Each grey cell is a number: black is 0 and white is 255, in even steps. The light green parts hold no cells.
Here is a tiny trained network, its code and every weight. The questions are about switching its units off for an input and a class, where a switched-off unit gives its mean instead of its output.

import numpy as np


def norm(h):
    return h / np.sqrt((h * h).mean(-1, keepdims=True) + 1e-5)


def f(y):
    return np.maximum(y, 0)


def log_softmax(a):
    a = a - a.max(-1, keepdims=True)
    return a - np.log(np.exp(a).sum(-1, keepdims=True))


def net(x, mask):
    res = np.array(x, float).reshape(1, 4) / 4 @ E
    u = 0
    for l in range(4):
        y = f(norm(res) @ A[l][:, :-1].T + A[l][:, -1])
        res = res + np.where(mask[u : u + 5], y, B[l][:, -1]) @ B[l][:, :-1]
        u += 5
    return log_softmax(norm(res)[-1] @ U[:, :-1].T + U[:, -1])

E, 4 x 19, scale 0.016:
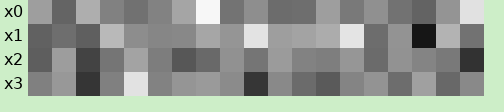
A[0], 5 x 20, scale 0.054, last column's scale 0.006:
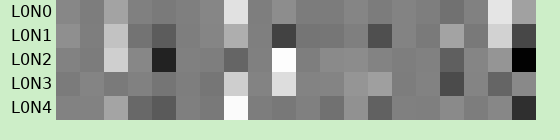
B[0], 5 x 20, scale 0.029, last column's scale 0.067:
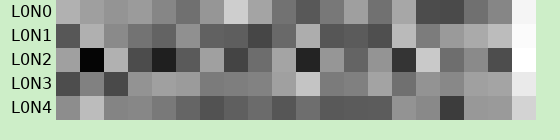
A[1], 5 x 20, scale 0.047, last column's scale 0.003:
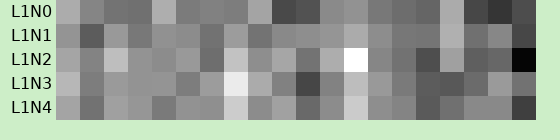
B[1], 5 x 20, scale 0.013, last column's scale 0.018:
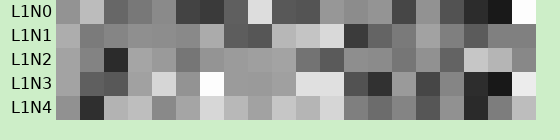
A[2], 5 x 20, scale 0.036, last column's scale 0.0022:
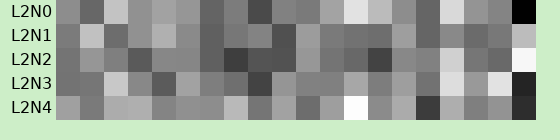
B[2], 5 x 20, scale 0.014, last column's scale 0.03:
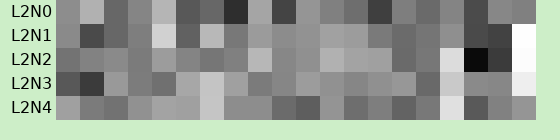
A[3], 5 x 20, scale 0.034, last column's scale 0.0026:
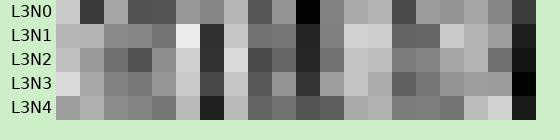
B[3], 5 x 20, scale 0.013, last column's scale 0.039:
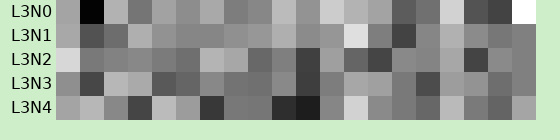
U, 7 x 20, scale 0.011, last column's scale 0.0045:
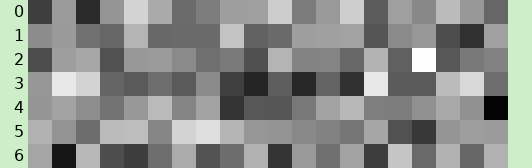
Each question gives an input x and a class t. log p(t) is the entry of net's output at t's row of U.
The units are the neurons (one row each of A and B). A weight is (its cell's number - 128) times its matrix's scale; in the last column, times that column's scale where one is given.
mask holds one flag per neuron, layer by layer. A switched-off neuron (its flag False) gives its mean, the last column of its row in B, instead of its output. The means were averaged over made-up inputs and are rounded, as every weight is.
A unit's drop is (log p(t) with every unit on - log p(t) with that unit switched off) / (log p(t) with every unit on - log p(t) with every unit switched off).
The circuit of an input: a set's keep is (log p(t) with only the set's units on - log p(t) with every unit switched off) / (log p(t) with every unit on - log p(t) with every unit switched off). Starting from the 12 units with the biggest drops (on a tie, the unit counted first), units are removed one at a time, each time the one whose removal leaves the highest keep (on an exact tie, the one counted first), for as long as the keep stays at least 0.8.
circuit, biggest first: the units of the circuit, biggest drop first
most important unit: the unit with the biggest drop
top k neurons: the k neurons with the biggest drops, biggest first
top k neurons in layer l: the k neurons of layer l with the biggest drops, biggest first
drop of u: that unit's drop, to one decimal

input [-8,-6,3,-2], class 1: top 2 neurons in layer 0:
(L0N2; L0N1)
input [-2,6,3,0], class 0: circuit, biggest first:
(L0N3)
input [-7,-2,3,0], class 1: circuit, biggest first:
(L0N2; L0N3; L0N1)
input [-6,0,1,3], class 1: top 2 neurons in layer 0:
(L0N3; L0N2)
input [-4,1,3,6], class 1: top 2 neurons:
(L0N3; L0N2)
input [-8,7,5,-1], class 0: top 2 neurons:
(L0N2; L0N0)
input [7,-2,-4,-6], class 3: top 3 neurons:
(L0N1; L0N4; L0N0)
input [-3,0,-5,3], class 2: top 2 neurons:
(L0N2; L0N0)
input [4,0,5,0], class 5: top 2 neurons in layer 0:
(L0N1; L0N0)
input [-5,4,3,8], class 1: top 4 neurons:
(L0N3; L0N2; L0N1; L0N0)
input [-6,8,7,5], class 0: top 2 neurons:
(L0N2; L0N0)
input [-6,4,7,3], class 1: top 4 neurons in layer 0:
(L0N3; L0N2; L0N1; L0N0)
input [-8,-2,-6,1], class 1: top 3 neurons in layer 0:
(L0N3; L0N2; L0N1)
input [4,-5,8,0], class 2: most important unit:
L0N0
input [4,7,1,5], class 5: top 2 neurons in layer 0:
(L0N0; L0N1)
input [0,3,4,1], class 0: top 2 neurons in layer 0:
(L0N2; L0N0)
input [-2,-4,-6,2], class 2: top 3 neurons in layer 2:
(L2N2; L2N3; L2N1)
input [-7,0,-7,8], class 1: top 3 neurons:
(L0N3; L0N2; L0N1)
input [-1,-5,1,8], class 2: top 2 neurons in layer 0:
(L0N2; L0N0)
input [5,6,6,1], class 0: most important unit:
L0N3
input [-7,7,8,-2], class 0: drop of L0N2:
0.5
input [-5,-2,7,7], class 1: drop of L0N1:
0.6
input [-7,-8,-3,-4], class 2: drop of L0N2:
0.5
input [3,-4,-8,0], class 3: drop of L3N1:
0.0
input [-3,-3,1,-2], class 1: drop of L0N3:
0.8
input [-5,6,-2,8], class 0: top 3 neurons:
(L0N2; L0N0; L0N1)
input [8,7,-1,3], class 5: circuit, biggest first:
(L0N0)
